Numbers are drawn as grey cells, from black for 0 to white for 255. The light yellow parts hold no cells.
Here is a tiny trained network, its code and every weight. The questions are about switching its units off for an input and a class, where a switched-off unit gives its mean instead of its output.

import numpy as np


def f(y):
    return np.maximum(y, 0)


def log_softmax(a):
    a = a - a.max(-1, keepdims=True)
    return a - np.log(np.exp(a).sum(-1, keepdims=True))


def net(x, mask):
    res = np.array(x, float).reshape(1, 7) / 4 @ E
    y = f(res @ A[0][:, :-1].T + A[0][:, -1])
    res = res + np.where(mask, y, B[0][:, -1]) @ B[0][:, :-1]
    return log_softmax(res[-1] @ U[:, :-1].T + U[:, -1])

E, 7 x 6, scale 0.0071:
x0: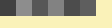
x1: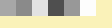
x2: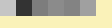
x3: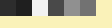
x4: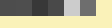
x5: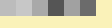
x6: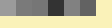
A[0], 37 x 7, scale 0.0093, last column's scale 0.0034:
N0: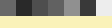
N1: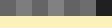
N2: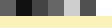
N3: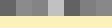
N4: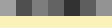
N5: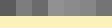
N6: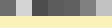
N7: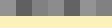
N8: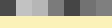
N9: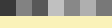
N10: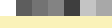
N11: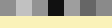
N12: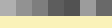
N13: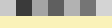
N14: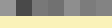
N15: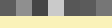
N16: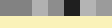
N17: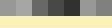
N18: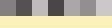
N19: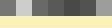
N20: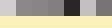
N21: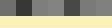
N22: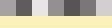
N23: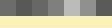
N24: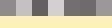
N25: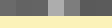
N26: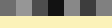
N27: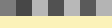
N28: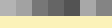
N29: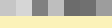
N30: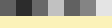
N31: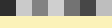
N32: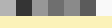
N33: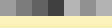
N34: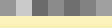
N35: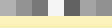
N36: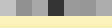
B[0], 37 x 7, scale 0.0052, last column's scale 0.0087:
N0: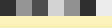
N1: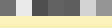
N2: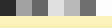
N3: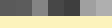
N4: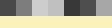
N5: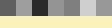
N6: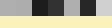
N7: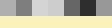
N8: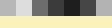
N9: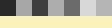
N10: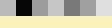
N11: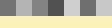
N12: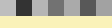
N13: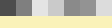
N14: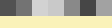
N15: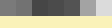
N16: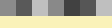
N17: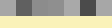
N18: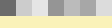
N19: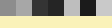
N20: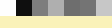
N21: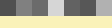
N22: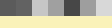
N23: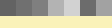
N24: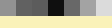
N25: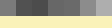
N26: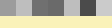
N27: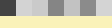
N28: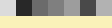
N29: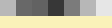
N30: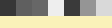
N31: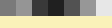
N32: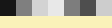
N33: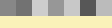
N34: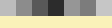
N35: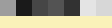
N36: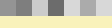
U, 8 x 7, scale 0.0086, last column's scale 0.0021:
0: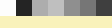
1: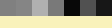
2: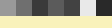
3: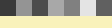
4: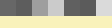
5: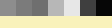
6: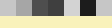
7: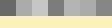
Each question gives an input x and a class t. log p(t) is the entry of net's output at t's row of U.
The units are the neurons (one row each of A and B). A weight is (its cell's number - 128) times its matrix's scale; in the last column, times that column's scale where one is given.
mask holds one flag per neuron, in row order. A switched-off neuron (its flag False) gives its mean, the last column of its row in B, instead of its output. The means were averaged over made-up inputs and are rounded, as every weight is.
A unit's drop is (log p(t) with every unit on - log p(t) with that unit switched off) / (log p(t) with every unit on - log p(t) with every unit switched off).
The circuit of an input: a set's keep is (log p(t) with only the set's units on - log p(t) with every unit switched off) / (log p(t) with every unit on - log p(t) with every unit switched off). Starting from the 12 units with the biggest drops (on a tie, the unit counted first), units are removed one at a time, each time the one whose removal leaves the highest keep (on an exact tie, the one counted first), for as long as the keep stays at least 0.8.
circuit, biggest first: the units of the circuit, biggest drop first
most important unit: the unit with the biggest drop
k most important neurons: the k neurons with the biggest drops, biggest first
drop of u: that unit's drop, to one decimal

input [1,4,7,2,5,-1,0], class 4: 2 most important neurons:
(N32; N11)
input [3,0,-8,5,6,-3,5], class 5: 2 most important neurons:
(N2; N0)
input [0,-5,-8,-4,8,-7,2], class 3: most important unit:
N9
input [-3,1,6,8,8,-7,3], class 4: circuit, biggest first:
(N30; N32)
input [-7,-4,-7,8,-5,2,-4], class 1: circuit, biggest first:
(N8; N2)
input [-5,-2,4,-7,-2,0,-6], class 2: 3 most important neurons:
(N35; N24; N29)
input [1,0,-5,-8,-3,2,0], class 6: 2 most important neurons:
(N6; N19)
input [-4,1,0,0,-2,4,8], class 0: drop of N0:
0.2
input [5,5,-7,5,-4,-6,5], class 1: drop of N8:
0.3
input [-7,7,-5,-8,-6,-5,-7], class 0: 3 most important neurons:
(N20; N10; N28)
